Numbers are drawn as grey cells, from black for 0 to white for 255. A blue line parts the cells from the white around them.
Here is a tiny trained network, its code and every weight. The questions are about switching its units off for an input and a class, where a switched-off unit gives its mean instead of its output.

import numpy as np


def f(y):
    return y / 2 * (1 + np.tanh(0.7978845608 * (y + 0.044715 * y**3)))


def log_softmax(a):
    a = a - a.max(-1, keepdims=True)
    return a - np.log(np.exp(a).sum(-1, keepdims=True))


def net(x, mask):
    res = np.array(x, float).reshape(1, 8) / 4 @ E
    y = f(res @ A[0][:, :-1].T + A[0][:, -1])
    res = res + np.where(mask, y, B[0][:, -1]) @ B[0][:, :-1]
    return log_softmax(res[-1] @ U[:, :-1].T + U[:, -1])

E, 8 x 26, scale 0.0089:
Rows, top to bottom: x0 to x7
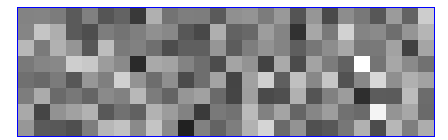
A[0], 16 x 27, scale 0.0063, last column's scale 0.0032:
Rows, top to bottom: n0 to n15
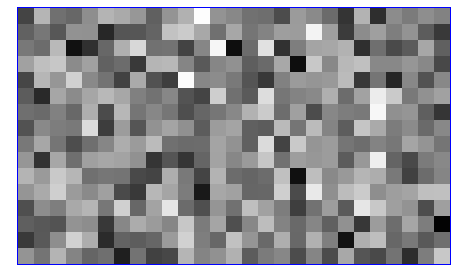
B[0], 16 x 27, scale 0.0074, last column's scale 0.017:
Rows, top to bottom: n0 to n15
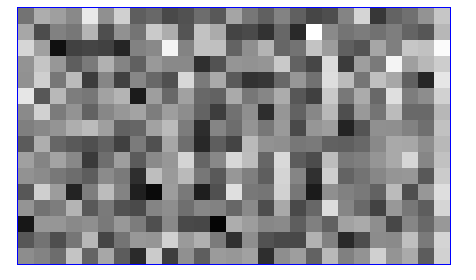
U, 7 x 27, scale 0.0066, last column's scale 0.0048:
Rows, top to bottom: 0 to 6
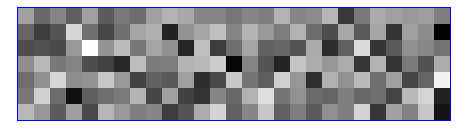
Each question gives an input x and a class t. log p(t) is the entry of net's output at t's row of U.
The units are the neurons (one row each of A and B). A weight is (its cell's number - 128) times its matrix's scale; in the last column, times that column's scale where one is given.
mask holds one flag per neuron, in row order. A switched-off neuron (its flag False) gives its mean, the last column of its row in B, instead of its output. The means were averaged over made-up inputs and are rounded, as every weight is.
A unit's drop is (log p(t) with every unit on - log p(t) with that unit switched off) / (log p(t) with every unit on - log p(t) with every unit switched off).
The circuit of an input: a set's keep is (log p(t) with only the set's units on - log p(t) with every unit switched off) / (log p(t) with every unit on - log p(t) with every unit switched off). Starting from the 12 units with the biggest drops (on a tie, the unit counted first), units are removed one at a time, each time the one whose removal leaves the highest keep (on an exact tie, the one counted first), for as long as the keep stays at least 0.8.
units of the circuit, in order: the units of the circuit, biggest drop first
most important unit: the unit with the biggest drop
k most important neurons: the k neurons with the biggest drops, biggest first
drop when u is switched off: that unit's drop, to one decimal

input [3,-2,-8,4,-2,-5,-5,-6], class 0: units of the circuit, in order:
[n14]
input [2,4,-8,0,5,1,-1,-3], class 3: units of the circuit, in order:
[n5; n11; n3]
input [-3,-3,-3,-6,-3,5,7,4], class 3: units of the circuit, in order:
[n3; n5]
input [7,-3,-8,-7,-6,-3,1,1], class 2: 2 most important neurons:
[n2; n4]
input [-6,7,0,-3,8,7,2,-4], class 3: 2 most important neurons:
[n4; n11]
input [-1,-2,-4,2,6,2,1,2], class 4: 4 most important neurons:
[n2; n14; n5; n6]
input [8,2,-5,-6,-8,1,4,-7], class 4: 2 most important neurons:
[n2; n3]
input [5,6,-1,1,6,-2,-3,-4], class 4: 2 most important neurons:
[n11; n14]
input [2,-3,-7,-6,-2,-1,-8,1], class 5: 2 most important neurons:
[n0; n5]
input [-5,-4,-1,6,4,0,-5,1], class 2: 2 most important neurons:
[n11; n4]
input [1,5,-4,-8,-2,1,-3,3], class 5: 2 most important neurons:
[n4; n8]
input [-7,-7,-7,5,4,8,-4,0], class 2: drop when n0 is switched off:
0.6
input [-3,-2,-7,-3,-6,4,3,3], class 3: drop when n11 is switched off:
0.3
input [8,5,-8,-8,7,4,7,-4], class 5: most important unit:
n13
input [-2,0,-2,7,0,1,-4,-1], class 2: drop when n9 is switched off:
0.2
